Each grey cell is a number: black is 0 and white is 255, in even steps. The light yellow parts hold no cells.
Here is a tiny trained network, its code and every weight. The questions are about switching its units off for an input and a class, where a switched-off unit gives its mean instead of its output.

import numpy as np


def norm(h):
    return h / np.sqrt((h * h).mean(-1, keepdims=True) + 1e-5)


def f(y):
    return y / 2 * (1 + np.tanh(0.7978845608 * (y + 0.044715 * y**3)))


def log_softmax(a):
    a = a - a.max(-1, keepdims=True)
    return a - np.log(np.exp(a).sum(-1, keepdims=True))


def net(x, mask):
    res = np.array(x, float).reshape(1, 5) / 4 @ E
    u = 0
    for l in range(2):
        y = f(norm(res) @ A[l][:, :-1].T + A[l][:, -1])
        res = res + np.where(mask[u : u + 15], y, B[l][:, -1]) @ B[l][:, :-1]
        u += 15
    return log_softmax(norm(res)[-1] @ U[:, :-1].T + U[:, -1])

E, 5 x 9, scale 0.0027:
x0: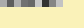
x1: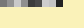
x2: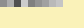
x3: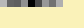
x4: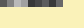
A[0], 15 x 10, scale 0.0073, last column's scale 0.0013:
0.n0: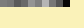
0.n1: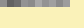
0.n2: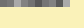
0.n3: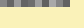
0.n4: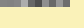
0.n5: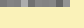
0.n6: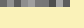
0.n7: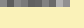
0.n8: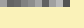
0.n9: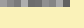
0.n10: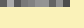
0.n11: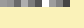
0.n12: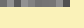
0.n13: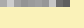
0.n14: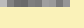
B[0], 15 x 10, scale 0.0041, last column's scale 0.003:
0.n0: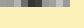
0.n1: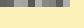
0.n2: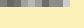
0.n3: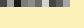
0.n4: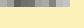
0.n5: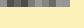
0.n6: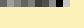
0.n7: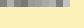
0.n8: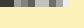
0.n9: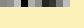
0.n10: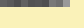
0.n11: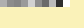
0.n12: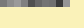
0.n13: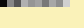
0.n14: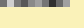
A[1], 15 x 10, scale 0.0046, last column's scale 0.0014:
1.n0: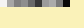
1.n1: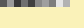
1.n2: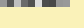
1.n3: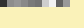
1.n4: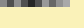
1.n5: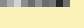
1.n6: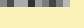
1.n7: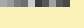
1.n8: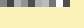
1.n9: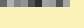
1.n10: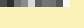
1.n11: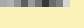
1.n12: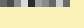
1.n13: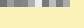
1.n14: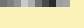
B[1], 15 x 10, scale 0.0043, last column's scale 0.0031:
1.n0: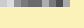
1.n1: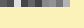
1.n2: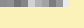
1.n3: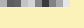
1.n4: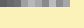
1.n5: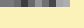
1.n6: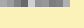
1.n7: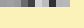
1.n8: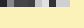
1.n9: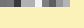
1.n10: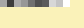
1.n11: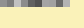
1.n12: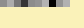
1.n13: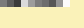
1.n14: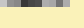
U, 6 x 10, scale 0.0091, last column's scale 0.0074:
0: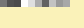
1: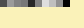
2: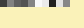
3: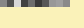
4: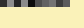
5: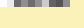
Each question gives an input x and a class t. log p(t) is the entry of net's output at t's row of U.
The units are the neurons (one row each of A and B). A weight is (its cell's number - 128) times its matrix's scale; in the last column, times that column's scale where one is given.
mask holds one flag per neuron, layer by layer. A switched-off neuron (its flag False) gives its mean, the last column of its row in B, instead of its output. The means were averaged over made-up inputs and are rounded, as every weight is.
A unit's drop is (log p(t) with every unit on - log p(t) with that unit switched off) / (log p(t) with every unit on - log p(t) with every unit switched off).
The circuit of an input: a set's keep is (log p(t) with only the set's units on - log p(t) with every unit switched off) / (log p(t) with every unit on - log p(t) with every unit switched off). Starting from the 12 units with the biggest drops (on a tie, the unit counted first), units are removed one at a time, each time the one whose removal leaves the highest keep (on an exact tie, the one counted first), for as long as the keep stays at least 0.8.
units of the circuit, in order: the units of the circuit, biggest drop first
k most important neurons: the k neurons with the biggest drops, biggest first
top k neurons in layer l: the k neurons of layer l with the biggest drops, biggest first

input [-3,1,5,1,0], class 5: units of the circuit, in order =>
(0.n11, 1.n7)
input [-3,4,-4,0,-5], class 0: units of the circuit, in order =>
(1.n3)
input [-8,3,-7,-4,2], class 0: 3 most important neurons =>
(0.n9, 1.n9, 1.n3)
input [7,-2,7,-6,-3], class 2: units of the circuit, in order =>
(0.n8, 1.n8)
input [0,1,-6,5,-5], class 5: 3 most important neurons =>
(0.n8, 0.n13, 1.n8)
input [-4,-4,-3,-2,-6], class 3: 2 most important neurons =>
(0.n7, 0.n11)
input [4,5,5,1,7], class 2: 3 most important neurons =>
(0.n6, 1.n8, 0.n5)
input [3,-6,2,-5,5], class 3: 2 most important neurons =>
(0.n6, 1.n14)
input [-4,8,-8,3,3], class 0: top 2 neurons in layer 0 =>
(0.n2, 0.n9)
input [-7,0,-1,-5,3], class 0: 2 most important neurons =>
(0.n9, 1.n9)
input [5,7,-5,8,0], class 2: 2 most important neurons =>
(0.n6, 0.n11)
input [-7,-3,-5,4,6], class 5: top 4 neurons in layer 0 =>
(0.n8, 0.n13, 0.n4, 0.n3)
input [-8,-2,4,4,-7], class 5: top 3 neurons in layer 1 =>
(1.n7, 1.n0, 1.n4)
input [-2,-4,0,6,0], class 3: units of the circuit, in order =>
(1.n1)
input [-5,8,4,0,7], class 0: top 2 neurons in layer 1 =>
(1.n3, 1.n9)
